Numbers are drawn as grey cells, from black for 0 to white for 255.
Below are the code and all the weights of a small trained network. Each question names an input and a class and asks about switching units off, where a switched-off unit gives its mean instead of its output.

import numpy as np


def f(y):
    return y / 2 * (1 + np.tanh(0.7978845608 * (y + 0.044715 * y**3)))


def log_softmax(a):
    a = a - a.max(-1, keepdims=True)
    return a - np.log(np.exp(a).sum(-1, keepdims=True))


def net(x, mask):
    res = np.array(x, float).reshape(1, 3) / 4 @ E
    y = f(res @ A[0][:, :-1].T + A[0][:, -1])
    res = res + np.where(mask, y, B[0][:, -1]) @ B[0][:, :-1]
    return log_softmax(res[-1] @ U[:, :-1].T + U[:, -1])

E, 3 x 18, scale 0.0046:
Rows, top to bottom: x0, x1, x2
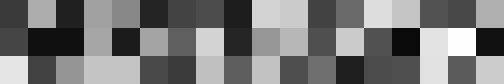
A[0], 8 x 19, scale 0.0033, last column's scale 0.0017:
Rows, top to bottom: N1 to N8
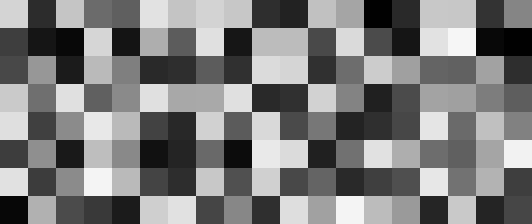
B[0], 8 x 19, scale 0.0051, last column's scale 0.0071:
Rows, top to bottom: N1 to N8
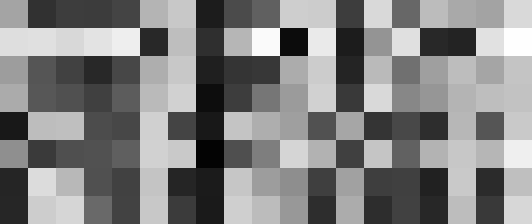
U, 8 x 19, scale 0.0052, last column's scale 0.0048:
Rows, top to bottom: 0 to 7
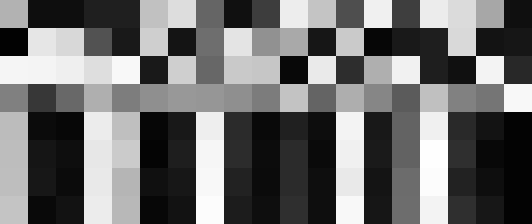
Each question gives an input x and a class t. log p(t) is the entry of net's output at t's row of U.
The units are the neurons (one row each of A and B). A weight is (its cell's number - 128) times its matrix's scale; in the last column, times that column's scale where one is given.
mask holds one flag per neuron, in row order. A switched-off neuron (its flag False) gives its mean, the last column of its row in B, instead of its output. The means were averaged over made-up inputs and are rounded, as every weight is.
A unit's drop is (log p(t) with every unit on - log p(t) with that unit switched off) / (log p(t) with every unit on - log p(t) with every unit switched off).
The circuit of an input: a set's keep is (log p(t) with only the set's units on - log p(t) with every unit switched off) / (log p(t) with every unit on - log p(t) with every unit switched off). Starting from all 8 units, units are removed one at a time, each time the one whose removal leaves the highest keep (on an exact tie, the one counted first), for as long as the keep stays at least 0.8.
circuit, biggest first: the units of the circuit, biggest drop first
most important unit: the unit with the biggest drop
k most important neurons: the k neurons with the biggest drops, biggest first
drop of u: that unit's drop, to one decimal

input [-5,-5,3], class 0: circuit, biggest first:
(N2)
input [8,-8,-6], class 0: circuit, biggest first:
(N2 N6)
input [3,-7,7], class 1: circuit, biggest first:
(N2 N5)
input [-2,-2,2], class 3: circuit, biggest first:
(N2 N8 N6 N3)
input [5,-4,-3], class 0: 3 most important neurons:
(N2 N6 N3)
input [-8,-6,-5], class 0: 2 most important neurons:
(N2 N4)
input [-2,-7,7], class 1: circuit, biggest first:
(N2 N5)
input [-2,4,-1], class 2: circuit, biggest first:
(N2 N6)
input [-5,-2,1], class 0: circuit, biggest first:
(N2 N4)
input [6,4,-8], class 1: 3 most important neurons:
(N8 N1 N4)
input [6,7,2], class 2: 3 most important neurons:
(N2 N1 N4)
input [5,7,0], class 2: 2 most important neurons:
(N2 N1)
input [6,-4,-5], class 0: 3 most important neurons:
(N2 N6 N3)
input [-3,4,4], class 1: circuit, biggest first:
(N7)
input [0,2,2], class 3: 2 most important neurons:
(N8 N2)
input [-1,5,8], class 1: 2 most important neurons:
(N7 N5)
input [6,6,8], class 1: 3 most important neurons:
(N7 N5 N1)
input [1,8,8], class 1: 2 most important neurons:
(N7 N5)
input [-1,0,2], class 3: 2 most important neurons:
(N2 N8)
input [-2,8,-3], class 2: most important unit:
N2
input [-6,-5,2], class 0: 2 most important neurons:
(N2 N4)
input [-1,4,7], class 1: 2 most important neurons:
(N7 N5)
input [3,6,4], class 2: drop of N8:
0.1
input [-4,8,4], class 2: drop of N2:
1.3
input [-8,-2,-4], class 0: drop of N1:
0.0
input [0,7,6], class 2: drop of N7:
-0.1
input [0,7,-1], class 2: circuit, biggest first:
(N2)
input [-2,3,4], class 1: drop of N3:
0.1
